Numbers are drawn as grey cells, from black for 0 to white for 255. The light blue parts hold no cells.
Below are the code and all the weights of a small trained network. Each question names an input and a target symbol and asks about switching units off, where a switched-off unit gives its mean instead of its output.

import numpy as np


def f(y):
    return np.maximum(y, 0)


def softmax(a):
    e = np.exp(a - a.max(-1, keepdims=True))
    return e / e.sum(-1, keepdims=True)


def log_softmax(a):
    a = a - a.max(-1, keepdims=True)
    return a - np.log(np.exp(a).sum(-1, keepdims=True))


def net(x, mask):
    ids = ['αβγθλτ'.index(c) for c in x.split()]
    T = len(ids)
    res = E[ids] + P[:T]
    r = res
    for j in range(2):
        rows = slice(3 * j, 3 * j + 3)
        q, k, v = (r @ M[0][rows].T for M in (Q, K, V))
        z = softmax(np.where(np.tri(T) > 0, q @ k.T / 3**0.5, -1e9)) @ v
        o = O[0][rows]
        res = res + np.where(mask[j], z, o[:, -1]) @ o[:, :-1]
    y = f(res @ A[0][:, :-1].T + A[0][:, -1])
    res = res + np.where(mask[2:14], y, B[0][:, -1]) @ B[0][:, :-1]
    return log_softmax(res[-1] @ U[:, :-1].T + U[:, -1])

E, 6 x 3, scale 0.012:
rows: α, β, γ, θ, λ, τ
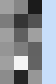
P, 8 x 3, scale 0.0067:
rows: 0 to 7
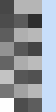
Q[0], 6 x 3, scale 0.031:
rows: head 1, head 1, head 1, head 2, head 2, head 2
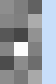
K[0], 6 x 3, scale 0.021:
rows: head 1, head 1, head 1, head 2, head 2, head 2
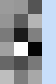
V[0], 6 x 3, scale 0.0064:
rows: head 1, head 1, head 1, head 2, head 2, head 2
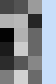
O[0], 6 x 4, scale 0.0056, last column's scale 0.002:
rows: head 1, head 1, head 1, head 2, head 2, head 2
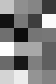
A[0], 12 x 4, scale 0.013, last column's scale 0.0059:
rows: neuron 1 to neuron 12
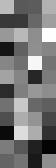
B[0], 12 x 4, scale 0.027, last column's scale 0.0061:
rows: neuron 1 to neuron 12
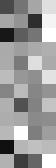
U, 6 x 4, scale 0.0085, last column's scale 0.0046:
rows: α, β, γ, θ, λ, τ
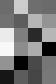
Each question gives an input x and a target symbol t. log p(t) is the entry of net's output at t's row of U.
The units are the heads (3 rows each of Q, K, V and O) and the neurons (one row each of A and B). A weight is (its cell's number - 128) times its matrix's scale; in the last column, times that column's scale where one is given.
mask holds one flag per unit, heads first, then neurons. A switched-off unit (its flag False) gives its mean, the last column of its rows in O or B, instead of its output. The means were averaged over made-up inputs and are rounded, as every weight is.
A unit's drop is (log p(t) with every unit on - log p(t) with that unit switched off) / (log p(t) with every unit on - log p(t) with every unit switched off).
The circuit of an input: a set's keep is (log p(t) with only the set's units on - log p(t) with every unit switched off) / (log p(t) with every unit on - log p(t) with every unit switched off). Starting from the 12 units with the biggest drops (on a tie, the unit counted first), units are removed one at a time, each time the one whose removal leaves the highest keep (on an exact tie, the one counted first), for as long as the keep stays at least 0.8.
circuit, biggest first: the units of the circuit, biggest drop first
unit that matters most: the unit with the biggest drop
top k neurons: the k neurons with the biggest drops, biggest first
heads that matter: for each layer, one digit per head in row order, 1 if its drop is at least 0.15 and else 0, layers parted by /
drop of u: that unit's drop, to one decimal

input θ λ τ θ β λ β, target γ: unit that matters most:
head 2
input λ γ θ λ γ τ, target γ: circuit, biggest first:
head 2; neuron 2
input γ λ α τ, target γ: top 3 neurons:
neuron 2; neuron 3; neuron 4
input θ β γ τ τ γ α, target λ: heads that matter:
00
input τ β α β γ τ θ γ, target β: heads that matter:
10
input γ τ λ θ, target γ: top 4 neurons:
neuron 2; neuron 3; neuron 12; neuron 4
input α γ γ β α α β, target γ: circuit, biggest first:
neuron 3; neuron 2
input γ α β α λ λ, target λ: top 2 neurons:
neuron 3; neuron 8
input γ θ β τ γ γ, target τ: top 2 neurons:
neuron 12; neuron 6
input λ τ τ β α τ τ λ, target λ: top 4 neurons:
neuron 8; neuron 3; neuron 11; neuron 6
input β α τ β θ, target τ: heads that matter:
00
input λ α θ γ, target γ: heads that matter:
01
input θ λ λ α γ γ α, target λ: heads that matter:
11
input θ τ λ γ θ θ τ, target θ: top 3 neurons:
neuron 5; neuron 3; neuron 4
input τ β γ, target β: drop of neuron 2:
0.3
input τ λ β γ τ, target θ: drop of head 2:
0.8
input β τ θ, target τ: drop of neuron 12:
0.3
